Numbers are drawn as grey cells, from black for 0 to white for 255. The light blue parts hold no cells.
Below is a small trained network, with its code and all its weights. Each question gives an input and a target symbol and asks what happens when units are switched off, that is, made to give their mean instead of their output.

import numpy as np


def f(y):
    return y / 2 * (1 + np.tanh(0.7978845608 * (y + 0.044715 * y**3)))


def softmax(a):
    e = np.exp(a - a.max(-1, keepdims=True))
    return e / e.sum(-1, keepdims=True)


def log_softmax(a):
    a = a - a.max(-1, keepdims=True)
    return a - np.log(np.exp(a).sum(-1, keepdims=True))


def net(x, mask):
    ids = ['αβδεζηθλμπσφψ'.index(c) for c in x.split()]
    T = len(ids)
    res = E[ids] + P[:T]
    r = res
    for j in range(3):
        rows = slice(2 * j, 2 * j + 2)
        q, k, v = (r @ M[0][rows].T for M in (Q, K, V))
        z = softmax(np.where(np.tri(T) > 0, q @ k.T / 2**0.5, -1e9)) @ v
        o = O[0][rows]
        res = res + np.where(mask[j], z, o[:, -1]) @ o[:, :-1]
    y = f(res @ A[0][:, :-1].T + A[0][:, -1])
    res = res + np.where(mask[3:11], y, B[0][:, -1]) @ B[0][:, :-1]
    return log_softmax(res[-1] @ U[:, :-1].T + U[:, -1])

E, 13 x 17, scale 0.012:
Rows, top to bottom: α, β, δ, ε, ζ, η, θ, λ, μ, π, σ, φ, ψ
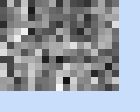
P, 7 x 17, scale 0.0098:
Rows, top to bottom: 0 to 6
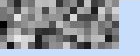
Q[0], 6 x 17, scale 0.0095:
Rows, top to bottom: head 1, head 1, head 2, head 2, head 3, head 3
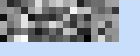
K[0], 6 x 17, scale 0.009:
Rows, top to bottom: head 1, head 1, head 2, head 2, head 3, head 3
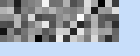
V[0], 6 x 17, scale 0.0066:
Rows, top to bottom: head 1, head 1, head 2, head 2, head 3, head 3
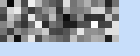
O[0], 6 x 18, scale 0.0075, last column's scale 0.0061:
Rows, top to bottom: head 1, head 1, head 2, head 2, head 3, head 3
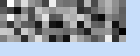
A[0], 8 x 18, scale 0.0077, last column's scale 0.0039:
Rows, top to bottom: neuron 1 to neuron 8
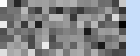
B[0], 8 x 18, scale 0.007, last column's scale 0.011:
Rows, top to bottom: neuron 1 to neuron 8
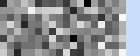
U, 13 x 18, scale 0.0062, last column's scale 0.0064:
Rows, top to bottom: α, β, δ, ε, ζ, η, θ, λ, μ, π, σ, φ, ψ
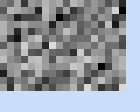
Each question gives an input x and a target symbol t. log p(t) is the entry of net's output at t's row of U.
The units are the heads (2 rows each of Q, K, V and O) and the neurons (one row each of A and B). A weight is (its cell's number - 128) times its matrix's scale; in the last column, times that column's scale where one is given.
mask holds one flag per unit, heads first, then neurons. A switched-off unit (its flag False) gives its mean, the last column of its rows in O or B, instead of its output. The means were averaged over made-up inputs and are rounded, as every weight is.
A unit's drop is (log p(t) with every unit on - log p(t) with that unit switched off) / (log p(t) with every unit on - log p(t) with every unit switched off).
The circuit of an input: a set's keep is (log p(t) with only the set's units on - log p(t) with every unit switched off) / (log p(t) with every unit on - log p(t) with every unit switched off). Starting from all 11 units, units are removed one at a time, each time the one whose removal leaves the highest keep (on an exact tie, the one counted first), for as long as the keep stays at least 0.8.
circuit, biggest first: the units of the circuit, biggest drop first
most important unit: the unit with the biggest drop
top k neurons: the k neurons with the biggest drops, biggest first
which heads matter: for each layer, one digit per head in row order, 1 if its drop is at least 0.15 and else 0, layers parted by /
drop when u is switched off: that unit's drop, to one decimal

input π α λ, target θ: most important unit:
head 1
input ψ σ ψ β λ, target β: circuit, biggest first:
(head 1; neuron 8)
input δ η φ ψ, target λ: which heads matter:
101
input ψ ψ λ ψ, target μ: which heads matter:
100
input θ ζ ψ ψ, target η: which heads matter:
011
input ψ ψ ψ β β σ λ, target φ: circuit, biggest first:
(neuron 1; head 1; head 2; neuron 8)
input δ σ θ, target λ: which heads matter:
101
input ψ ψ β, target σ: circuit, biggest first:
(neuron 6; head 3)
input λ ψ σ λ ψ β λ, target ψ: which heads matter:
111
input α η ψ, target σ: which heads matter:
100
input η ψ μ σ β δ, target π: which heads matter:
110
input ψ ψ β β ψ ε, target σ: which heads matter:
001
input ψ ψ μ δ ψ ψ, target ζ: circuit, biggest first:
(head 2; neuron 7; neuron 8)
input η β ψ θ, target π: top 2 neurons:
(neuron 8; neuron 1)
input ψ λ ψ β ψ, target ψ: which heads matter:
110
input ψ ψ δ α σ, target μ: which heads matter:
100
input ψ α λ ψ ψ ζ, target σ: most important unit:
head 3
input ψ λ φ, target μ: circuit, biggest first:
(head 1; neuron 8; neuron 6)
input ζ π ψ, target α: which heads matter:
111
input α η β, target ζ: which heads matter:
110
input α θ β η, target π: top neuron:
(neuron 8)
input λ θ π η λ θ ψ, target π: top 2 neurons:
(neuron 1; neuron 8)
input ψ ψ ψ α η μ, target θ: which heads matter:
110
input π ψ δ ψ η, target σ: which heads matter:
001
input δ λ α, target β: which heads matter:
010
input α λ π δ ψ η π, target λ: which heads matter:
101
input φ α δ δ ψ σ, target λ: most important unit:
neuron 1
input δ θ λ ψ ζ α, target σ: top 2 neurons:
(neuron 8; neuron 6)
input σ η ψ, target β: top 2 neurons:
(neuron 8; neuron 3)
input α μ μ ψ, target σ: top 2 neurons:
(neuron 6; neuron 1)
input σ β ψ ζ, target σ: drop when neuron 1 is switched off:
0.0
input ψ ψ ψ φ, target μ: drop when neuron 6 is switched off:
0.1
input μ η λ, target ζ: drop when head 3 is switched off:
0.1
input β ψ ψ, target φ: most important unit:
head 2
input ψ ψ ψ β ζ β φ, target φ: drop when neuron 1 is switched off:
0.4
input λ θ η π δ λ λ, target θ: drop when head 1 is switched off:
0.9
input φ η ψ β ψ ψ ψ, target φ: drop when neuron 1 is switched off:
0.5
